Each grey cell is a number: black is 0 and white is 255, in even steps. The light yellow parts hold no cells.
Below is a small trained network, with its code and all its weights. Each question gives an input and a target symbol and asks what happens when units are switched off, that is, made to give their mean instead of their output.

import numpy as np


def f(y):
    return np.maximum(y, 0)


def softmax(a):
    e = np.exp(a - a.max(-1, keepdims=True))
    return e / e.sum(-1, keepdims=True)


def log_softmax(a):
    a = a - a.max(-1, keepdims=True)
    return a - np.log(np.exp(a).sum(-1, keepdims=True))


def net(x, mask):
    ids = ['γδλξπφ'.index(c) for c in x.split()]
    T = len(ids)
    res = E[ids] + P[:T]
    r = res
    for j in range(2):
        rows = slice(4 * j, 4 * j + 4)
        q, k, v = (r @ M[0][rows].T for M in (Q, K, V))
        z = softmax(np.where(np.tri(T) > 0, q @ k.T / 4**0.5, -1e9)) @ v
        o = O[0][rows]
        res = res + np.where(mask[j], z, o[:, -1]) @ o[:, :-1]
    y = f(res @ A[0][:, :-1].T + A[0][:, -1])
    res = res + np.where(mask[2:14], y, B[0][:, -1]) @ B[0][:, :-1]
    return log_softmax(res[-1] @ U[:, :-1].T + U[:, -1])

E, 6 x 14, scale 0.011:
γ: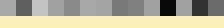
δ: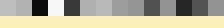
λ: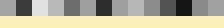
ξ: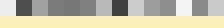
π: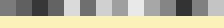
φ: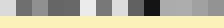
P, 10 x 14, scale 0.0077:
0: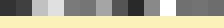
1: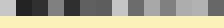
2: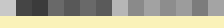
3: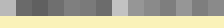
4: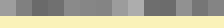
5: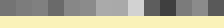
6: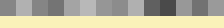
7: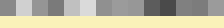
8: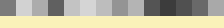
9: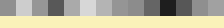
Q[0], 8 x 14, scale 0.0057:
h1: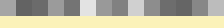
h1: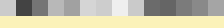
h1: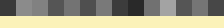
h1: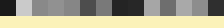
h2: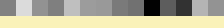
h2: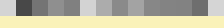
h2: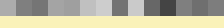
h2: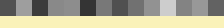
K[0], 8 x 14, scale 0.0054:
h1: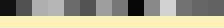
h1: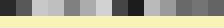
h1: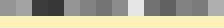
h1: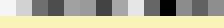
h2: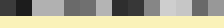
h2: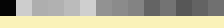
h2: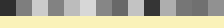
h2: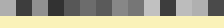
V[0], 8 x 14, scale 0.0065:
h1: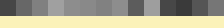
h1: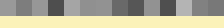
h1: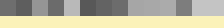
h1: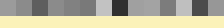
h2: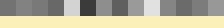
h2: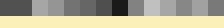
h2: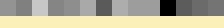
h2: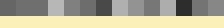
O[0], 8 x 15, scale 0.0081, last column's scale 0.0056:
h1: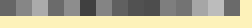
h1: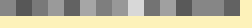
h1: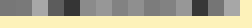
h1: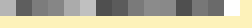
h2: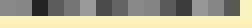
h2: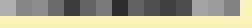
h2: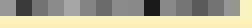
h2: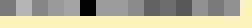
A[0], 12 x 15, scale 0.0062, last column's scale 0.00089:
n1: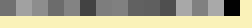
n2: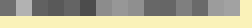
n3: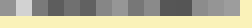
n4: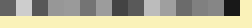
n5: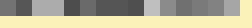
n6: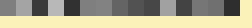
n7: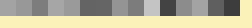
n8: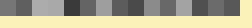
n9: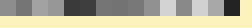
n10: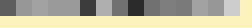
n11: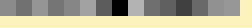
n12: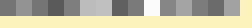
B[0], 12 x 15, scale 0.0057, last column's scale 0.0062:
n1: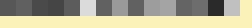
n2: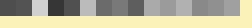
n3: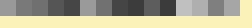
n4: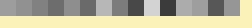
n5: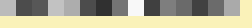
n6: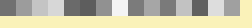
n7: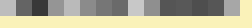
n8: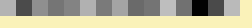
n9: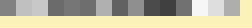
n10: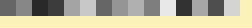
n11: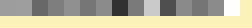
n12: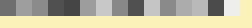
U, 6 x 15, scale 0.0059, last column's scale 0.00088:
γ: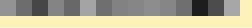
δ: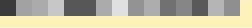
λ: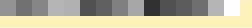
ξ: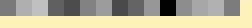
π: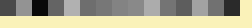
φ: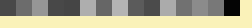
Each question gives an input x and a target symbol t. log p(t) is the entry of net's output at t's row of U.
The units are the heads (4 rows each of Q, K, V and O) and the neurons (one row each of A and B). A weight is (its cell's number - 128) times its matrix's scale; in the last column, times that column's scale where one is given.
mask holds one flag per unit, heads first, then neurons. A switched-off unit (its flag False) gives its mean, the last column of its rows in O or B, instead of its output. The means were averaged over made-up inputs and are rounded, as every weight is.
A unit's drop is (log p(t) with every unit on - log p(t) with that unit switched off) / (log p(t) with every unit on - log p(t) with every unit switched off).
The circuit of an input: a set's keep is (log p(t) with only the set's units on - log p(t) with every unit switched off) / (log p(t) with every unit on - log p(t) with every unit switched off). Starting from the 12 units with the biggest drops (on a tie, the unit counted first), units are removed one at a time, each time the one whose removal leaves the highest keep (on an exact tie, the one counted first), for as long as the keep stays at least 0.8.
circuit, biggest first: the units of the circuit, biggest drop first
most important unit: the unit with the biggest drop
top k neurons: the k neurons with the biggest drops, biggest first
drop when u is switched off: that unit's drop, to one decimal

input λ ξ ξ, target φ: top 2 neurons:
[n1, n10]
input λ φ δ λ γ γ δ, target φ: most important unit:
h1
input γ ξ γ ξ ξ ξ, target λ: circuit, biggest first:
[h1, n12]
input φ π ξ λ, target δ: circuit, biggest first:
[h1, h2]
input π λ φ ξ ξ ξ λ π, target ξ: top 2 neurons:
[n3, n10]
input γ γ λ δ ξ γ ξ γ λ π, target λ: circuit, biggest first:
[h2, h1, n12]
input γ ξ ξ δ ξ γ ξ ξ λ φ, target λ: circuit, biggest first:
[h1, n12, n1]
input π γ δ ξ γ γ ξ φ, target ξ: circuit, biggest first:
[h2, h1]
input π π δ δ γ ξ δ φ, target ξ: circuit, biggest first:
[h1, n10]
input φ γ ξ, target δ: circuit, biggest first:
[h2, h1]
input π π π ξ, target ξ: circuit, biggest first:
[h2, h1, n10]
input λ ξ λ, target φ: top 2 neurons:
[n1, n10]
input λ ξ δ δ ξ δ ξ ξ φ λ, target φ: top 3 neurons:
[n10, n1, n11]
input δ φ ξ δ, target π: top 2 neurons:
[n10, n7]
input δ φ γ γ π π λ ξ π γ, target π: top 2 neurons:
[n10, n7]
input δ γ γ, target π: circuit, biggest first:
[h1, h2, n10]
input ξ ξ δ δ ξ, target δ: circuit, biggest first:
[h2]
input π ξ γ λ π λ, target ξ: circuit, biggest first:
[h2, h1, n3]
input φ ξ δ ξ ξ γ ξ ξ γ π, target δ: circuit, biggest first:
[h2, h1, n10]
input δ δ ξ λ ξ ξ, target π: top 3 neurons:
[n10, n1, n7]
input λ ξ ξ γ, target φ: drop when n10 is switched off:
0.1
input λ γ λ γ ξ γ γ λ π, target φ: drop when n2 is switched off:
0.4
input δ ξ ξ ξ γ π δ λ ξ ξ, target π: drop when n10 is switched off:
0.3
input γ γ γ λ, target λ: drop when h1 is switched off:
0.2
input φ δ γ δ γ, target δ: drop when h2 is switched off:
0.5
